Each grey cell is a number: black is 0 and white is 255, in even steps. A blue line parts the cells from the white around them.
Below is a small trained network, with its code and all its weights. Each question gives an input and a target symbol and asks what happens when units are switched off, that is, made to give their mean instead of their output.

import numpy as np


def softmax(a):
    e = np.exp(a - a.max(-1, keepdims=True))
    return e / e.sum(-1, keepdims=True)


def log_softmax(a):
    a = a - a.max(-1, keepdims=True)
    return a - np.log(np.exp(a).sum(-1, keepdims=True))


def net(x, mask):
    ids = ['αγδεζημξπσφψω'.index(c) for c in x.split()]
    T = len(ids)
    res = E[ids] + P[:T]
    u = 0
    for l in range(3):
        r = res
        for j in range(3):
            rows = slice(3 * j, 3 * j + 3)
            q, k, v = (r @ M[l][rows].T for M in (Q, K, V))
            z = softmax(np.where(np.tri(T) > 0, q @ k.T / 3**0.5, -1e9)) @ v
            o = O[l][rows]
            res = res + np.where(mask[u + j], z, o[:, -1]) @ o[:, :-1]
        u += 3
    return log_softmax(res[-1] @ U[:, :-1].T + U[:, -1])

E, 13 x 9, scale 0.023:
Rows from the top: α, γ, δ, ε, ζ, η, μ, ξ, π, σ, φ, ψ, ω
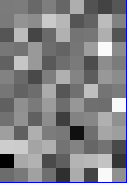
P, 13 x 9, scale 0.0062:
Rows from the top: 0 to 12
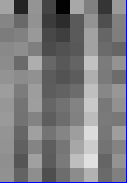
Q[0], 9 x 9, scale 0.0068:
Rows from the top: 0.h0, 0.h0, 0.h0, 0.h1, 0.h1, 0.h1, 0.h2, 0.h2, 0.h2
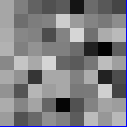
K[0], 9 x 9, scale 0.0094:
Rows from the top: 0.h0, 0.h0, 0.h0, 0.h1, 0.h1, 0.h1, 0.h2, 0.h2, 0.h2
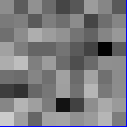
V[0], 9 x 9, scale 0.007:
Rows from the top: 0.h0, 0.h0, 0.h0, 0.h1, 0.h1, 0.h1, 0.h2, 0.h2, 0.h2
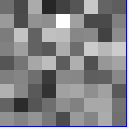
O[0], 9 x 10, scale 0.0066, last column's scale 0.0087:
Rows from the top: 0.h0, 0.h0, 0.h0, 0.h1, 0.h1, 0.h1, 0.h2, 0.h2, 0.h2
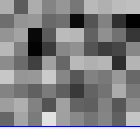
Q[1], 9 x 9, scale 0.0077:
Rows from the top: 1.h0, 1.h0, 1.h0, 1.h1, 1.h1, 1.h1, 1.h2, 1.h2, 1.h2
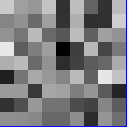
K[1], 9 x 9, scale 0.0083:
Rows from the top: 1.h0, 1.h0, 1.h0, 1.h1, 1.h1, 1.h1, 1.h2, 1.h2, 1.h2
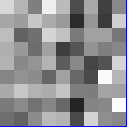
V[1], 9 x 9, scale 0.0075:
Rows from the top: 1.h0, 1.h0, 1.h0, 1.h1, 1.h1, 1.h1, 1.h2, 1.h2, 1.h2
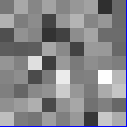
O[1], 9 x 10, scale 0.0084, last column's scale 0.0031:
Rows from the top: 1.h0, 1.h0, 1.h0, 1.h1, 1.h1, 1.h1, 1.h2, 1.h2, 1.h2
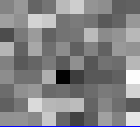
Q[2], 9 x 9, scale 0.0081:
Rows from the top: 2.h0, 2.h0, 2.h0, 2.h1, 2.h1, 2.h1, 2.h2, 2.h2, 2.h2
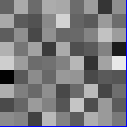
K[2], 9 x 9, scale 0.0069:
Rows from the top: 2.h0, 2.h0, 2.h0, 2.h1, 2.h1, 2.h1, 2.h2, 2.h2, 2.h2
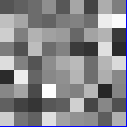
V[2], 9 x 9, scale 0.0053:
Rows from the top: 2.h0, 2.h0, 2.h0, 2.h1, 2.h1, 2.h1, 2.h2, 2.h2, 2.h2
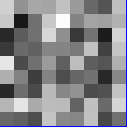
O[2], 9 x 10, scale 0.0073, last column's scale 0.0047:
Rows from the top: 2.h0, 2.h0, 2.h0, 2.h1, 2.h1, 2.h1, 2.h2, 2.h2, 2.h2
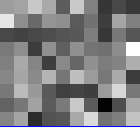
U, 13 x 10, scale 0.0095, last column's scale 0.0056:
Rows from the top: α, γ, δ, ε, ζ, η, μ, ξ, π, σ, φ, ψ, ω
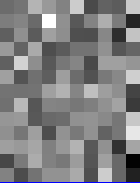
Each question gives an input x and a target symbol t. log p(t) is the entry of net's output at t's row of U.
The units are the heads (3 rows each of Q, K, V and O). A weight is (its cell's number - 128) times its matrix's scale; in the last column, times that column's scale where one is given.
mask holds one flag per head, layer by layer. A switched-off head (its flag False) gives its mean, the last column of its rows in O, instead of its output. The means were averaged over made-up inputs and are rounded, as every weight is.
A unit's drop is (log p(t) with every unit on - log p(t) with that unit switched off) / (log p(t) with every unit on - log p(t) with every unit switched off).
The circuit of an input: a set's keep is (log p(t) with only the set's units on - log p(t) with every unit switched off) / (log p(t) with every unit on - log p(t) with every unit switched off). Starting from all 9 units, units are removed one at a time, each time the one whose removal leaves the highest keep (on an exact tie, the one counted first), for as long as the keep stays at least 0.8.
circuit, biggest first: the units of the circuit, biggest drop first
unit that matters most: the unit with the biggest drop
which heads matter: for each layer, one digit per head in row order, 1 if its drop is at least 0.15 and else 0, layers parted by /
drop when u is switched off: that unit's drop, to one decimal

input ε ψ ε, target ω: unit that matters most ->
2.h0
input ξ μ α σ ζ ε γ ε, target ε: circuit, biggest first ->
[1.h0; 1.h1]
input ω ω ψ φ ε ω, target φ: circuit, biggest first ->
[2.h0; 1.h0]
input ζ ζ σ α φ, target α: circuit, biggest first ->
[0.h1; 2.h2]
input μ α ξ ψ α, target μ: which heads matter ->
010 / 011 / 001
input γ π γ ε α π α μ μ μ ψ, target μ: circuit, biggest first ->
[2.h2; 1.h0; 2.h0]
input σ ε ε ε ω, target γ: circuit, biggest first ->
[2.h2; 1.h1]
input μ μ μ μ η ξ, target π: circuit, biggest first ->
[1.h2; 2.h2]
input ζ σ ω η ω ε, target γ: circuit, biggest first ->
[1.h2; 2.h2]
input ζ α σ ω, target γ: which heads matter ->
010 / 000 / 001
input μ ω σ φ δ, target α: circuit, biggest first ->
[2.h2; 2.h0; 1.h0; 1.h1]
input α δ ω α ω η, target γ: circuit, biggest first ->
[0.h1; 1.h2]
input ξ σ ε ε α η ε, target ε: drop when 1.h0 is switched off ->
0.3
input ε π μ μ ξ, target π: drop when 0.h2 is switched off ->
0.0
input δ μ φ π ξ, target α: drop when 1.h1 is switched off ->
0.3
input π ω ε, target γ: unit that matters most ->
1.h2
